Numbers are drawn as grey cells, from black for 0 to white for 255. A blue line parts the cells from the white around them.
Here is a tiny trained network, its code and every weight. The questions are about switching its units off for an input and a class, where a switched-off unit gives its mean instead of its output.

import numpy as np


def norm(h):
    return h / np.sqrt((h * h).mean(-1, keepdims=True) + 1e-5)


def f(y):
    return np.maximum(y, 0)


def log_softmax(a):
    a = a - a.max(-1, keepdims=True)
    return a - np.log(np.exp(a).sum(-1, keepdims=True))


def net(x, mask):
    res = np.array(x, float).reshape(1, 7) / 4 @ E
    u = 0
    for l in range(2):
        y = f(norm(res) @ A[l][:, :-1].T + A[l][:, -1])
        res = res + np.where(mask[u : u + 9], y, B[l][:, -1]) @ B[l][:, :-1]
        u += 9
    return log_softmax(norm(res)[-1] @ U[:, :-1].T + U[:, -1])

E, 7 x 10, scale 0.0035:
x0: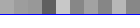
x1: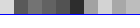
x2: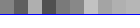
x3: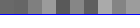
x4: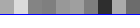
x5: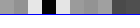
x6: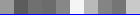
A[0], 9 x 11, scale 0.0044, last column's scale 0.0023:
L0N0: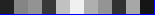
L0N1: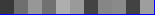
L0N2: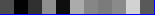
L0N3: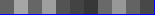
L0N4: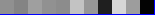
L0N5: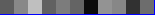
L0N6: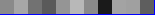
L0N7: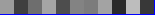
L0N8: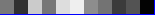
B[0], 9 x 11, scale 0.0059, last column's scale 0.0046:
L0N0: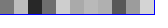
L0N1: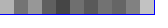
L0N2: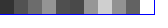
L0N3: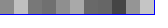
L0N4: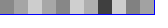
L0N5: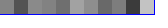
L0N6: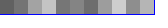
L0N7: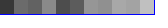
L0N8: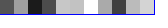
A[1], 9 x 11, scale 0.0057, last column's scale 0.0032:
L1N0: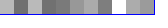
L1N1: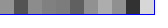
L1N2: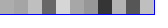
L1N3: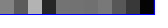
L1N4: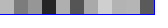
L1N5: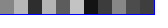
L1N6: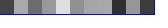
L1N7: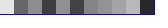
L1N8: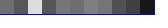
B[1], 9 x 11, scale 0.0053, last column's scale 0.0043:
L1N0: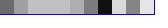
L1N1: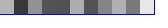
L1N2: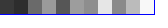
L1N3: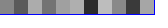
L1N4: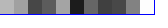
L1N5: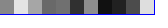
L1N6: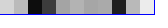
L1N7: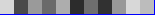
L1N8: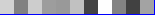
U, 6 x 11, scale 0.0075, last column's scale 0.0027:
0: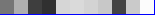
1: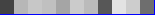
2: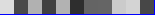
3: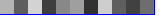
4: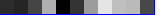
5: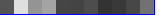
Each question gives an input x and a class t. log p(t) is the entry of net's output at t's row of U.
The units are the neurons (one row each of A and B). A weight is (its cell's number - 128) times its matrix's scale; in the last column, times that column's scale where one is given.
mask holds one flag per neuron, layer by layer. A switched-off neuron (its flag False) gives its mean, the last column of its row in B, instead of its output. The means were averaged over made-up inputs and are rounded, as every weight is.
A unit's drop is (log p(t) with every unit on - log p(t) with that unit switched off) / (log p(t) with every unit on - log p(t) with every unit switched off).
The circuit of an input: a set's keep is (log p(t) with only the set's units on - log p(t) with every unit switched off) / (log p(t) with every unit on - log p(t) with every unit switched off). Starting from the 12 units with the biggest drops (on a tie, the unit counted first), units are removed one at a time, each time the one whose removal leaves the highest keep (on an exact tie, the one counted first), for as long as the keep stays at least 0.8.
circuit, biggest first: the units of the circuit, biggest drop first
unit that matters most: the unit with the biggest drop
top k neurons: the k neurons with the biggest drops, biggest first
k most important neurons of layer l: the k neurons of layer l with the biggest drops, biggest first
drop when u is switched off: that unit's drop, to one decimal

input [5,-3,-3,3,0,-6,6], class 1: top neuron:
L0N4
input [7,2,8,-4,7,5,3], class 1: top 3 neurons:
L1N0, L0N4, L0N6
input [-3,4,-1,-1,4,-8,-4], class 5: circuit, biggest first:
L0N3, L1N5
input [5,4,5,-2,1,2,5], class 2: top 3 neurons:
L1N4, L1N7, L0N8
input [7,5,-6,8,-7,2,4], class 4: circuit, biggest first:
L0N7, L0N8
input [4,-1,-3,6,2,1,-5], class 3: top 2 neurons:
L0N5, L1N8
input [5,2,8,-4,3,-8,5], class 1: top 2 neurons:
L1N0, L0N4
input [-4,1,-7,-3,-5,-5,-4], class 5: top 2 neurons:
L0N3, L1N5
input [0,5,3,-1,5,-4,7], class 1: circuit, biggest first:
L1N0, L0N4
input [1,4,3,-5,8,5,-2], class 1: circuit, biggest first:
L1N0, L0N6
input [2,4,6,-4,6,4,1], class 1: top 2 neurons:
L1N0, L0N4
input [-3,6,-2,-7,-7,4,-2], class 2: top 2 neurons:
L1N7, L0N2
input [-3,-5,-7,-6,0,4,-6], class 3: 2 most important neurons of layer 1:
L1N8, L1N3
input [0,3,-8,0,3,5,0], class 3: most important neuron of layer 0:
L0N0
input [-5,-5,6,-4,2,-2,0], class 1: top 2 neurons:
L0N4, L0N6
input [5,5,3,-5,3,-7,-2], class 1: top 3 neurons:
L1N0, L0N4, L0N1
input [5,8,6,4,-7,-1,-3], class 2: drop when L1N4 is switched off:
0.2
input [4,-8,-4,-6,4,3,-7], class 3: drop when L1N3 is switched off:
0.2
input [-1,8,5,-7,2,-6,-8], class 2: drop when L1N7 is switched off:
0.1
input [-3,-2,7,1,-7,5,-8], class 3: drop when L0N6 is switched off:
0.0
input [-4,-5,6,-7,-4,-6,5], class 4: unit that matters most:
L0N2
